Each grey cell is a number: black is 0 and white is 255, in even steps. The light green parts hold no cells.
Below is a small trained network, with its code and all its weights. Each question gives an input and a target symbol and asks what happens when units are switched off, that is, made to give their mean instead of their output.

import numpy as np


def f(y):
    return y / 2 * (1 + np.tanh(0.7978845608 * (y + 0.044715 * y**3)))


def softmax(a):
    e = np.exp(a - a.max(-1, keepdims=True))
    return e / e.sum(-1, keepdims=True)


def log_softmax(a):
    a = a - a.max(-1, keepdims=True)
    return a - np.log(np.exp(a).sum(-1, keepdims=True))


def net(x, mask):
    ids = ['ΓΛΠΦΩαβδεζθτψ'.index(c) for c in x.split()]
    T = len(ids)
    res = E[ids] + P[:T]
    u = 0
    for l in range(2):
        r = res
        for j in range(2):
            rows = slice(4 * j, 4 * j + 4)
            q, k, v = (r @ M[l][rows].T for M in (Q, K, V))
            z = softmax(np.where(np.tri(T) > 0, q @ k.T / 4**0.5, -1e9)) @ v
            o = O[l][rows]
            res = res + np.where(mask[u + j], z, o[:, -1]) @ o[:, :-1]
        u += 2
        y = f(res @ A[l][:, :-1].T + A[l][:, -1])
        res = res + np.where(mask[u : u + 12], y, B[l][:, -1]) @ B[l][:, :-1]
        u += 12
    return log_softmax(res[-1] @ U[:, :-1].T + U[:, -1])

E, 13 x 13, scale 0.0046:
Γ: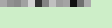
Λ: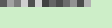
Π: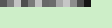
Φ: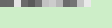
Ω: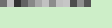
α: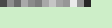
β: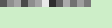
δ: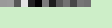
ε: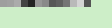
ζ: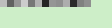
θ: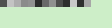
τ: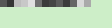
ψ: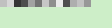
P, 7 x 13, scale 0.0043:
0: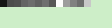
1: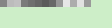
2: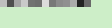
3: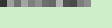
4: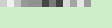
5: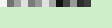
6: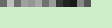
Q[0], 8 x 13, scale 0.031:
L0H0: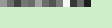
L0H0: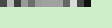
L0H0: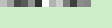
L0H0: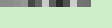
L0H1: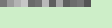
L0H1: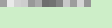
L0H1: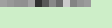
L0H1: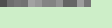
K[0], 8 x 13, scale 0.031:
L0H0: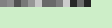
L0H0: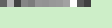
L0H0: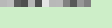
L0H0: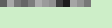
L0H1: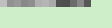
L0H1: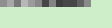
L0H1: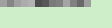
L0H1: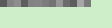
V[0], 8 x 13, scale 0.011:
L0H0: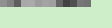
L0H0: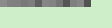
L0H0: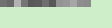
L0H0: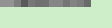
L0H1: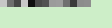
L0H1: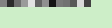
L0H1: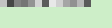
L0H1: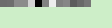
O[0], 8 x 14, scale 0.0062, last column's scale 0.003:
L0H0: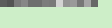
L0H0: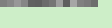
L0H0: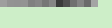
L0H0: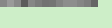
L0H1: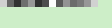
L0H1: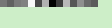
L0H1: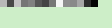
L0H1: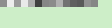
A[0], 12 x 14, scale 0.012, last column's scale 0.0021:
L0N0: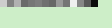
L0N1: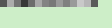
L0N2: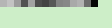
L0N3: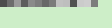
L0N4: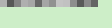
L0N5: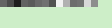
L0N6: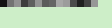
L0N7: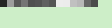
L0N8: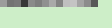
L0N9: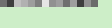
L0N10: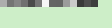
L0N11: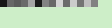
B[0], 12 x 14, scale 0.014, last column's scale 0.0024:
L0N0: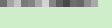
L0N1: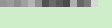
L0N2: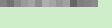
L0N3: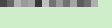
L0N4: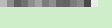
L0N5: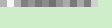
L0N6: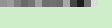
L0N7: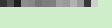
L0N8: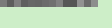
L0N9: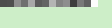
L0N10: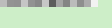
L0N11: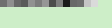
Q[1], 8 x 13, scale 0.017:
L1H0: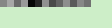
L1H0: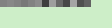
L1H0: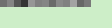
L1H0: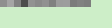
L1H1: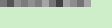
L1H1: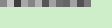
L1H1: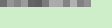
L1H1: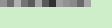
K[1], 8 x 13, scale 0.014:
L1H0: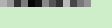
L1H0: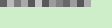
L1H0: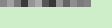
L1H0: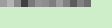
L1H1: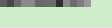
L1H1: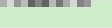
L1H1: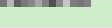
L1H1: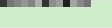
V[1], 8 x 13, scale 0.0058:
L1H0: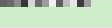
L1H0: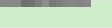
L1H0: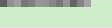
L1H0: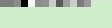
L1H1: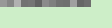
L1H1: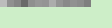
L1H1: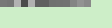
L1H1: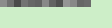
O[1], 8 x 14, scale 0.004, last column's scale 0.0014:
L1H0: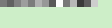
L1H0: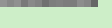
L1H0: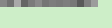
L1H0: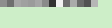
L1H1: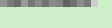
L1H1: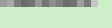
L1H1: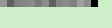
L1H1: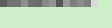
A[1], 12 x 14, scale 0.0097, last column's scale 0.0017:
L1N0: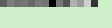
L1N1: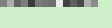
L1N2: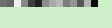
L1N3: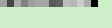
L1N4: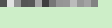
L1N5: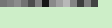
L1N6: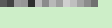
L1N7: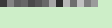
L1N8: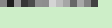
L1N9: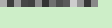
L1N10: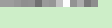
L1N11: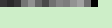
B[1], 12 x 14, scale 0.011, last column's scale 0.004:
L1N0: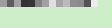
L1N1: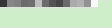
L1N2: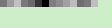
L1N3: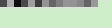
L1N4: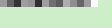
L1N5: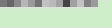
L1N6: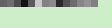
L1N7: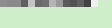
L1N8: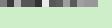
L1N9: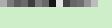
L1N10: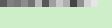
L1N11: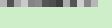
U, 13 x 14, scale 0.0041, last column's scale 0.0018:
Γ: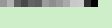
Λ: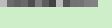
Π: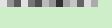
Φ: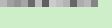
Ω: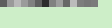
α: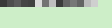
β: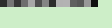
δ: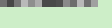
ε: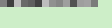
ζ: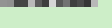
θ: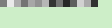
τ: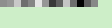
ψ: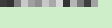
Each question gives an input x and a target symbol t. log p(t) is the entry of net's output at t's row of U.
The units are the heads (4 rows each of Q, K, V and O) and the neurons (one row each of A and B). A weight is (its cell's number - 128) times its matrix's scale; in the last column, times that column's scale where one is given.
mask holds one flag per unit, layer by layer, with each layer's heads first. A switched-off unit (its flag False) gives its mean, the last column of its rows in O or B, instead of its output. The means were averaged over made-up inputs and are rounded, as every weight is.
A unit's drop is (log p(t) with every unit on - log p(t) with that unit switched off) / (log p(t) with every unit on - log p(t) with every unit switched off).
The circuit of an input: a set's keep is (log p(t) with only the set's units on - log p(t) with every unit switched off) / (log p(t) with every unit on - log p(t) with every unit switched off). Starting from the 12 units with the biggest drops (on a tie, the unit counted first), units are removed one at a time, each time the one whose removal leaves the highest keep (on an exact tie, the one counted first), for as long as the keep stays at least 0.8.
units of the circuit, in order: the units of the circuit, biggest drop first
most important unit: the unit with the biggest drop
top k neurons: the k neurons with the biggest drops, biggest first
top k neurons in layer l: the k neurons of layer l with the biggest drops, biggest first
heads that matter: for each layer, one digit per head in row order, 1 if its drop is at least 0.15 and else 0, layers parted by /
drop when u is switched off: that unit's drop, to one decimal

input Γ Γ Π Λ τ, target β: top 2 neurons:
[L1N3 L0N2]
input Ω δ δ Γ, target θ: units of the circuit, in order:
[L0H0 L0N11 L0N5 L1N1]
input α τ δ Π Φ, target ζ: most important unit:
L1N7
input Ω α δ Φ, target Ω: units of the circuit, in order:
[L1N2 L0N3 L0H1 L0N4]
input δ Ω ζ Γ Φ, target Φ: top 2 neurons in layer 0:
[L0N2 L0N11]
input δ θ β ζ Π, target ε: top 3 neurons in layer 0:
[L0N2 L0N8 L0N1]
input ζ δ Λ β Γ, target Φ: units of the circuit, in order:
[L0H1 L1N10 L0N2]
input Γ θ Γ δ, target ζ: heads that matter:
00 / 10
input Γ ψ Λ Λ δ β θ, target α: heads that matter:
10 / 00
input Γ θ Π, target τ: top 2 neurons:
[L0N6 L0N0]
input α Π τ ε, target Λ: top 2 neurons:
[L1N9 L0N1]
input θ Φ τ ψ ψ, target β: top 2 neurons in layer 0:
[L0N2 L0N9]
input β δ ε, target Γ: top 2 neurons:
[L0N10 L1N3]
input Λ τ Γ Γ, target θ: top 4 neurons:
[L0N11 L0N4 L0N5 L1N1]
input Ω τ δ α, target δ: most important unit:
L1N11
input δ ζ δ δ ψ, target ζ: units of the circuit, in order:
[L0H1 L1N7 L0N10]
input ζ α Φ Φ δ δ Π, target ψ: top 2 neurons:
[L1N5 L0N6]
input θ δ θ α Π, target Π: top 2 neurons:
[L1N4 L0N9]
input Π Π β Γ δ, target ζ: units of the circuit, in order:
[L1N7 L0H1 L0N10]
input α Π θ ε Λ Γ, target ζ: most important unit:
L0N4
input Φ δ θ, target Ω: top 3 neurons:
[L1N2 L0N9 L0N4]
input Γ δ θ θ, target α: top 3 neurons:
[L1N1 L0N11 L1N0]
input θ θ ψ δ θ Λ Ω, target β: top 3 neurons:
[L0N5 L0N7 L1N4]
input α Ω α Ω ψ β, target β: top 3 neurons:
[L0N10 L1N3 L0N9]
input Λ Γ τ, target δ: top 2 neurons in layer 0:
[L0N9 L0N5]
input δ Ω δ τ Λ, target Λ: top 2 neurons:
[L1N9 L0N1]
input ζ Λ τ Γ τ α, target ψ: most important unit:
L0H0
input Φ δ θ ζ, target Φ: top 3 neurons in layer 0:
[L0N5 L0N11 L0N1]
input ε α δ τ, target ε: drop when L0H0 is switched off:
0.1
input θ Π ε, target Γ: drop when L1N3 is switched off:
0.6
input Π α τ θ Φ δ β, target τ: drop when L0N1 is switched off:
0.1
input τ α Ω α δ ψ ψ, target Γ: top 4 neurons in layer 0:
[L0N11 L0N5 L0N7 L0N9]
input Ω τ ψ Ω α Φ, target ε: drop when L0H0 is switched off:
0.1
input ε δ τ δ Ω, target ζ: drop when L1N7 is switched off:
0.5
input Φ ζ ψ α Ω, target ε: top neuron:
[L1N8]
